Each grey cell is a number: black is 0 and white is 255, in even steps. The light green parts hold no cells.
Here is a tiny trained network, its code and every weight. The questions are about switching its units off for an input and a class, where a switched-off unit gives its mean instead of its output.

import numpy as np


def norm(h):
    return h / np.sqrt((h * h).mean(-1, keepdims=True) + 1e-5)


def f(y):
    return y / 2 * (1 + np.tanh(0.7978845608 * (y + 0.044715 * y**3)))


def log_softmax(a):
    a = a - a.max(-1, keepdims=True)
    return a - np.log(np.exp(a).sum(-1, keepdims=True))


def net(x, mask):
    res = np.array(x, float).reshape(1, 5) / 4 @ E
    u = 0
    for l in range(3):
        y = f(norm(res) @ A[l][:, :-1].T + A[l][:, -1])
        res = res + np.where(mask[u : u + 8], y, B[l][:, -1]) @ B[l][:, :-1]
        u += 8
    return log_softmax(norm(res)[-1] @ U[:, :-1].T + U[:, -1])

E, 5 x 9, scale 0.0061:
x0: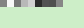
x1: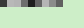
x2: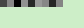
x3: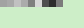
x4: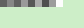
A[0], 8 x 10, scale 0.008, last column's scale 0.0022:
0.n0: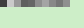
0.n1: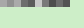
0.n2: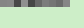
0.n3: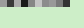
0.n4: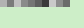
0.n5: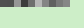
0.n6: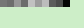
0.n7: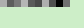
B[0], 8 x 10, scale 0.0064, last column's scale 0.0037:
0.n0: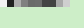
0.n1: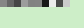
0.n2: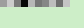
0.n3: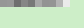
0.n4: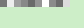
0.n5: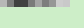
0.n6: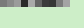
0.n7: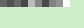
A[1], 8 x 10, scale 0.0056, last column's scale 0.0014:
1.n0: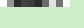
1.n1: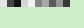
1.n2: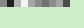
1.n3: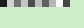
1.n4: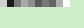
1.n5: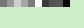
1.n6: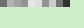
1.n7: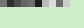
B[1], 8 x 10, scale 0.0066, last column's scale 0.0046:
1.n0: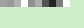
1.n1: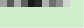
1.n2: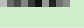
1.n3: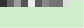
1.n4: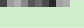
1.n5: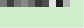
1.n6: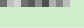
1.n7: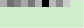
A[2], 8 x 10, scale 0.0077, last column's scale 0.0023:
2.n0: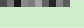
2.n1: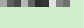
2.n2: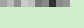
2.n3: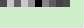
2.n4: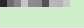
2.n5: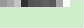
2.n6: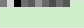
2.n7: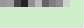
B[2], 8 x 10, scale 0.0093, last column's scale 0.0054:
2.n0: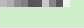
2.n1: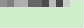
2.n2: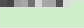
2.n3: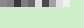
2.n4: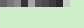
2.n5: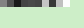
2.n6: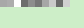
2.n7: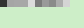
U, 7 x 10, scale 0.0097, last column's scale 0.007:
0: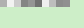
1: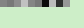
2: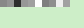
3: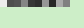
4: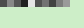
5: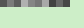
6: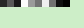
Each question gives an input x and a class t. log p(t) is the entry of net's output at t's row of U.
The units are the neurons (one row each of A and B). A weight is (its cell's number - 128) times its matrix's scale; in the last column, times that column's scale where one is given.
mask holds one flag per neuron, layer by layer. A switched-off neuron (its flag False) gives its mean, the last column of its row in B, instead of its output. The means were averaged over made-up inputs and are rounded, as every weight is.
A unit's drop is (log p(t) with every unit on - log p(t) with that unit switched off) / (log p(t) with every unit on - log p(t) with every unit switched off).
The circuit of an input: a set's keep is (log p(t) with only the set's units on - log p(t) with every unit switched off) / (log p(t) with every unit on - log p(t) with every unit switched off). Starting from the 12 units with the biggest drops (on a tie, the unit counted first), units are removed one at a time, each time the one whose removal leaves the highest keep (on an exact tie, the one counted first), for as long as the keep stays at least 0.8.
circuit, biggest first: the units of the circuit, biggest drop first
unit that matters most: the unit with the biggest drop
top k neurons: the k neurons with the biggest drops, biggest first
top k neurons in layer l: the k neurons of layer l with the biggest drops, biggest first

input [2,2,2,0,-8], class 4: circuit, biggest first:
0.n7
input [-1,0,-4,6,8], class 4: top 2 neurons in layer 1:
1.n3; 1.n7
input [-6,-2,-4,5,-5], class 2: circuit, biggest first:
0.n3; 2.n0
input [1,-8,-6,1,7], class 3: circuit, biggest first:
1.n2; 1.n1
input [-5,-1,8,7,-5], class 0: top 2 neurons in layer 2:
2.n6; 2.n0
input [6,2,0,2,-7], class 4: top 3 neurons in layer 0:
0.n7; 0.n6; 0.n4
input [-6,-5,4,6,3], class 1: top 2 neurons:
0.n1; 2.n5
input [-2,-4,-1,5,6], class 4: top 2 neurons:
1.n3; 2.n4
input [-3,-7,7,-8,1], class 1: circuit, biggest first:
2.n1; 2.n5
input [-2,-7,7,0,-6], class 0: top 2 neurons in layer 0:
0.n0; 0.n2
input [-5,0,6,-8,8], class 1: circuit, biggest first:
1.n7; 2.n1
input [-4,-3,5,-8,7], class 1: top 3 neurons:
1.n7; 2.n1; 2.n5
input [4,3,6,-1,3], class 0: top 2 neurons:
2.n6; 2.n0
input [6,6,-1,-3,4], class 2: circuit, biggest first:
2.n3
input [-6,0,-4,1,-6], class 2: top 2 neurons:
0.n3; 2.n4
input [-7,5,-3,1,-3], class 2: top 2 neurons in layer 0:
0.n5; 0.n3
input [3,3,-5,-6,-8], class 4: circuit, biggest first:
0.n7; 2.n6
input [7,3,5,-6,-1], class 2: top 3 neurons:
2.n3; 0.n1; 1.n0
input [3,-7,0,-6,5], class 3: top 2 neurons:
1.n1; 0.n1
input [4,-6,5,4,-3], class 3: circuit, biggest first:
1.n1
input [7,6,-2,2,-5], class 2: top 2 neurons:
2.n3; 1.n1
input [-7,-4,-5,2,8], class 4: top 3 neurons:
1.n3; 2.n4; 2.n3
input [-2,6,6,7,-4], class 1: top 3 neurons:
0.n1; 1.n5; 0.n0
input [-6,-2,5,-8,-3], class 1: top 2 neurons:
1.n7; 2.n1
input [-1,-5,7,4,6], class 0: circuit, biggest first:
2.n0; 2.n6
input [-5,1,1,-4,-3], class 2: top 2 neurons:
0.n5; 0.n1
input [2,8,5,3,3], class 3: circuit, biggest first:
0.n0
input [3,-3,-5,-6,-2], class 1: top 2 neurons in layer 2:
2.n0; 2.n6
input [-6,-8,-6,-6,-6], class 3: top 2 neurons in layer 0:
0.n2; 0.n1
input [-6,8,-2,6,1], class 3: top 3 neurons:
0.n0; 0.n5; 1.n7
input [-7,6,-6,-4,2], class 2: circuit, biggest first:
2.n0; 2.n6; 0.n3
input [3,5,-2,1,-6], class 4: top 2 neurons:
0.n7; 1.n1
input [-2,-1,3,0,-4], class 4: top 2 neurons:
0.n7; 0.n6
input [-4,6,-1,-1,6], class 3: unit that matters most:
0.n0
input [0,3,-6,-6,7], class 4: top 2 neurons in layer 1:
1.n3; 1.n5
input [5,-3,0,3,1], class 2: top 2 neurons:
2.n3; 0.n0
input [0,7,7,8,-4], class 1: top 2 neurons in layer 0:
0.n1; 0.n0
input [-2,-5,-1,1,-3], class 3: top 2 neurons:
1.n1; 0.n2
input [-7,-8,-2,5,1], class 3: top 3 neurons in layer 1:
1.n1; 1.n2; 1.n4
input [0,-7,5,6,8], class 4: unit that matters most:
1.n3
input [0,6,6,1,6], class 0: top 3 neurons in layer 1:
1.n1; 1.n6; 1.n4
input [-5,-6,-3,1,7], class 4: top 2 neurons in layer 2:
2.n4; 2.n3
